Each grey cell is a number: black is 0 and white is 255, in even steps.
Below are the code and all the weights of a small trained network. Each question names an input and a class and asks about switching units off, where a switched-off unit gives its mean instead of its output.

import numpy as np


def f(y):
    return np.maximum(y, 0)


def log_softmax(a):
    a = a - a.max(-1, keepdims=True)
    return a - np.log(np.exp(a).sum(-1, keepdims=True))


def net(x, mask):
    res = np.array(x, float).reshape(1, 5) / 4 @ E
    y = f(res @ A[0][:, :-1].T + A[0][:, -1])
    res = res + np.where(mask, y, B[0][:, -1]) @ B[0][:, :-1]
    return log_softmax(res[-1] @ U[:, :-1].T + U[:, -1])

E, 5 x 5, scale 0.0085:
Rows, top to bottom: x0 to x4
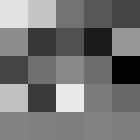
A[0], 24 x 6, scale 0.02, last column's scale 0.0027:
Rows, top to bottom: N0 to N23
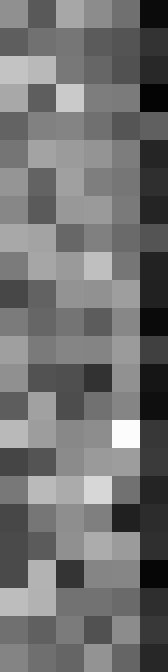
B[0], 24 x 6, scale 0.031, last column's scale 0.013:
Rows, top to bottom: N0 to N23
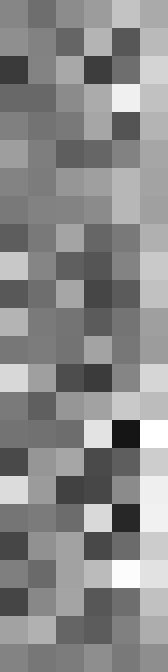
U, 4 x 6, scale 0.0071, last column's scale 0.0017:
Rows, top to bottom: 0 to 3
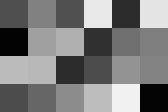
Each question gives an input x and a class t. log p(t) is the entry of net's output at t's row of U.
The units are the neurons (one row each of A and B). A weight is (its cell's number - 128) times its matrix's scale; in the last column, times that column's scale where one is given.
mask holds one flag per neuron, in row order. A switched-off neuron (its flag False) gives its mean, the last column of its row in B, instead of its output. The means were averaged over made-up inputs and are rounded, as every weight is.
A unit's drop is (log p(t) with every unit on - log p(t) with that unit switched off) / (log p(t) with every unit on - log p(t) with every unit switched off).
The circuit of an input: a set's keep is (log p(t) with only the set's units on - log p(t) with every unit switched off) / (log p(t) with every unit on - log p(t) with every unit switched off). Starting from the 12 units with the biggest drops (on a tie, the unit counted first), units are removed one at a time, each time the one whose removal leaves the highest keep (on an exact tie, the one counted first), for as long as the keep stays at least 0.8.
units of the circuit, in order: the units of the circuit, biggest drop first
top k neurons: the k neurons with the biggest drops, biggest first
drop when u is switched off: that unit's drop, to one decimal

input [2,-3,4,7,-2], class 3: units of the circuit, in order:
(N3)
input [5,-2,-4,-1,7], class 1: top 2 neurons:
(N18 N2)
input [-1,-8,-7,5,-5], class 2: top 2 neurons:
(N17 N9)
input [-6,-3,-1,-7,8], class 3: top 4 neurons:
(N20 N14 N2 N21)
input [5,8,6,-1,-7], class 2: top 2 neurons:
(N13 N15)
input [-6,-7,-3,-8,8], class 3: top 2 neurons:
(N20 N14)
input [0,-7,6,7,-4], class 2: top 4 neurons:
(N17 N15 N9 N20)
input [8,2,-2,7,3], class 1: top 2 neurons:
(N2 N21)
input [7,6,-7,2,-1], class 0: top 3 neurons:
(N15 N19 N16)
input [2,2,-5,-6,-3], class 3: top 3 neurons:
(N20 N18 N14)
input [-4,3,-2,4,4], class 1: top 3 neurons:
(N20 N17 N16)
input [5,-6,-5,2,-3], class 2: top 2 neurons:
(N17 N18)
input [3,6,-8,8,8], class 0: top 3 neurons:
(N15 N20 N14)
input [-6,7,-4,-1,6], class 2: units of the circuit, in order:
(N13)
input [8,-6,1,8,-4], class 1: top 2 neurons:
(N2 N21)
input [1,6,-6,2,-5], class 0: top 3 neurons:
(N15 N17 N9)
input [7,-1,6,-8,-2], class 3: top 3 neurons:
(N20 N14 N15)
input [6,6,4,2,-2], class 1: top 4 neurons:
(N2 N17 N21 N9)
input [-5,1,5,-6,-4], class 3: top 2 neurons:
(N20 N15)
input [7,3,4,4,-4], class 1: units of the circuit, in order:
(N2)
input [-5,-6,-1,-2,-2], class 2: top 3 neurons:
(N17 N9 N2)
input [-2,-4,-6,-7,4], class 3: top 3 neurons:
(N20 N18 N14)
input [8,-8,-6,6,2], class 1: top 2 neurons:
(N2 N21)
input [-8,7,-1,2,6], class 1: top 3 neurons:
(N16 N17 N10)
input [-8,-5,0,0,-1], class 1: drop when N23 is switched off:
0.0
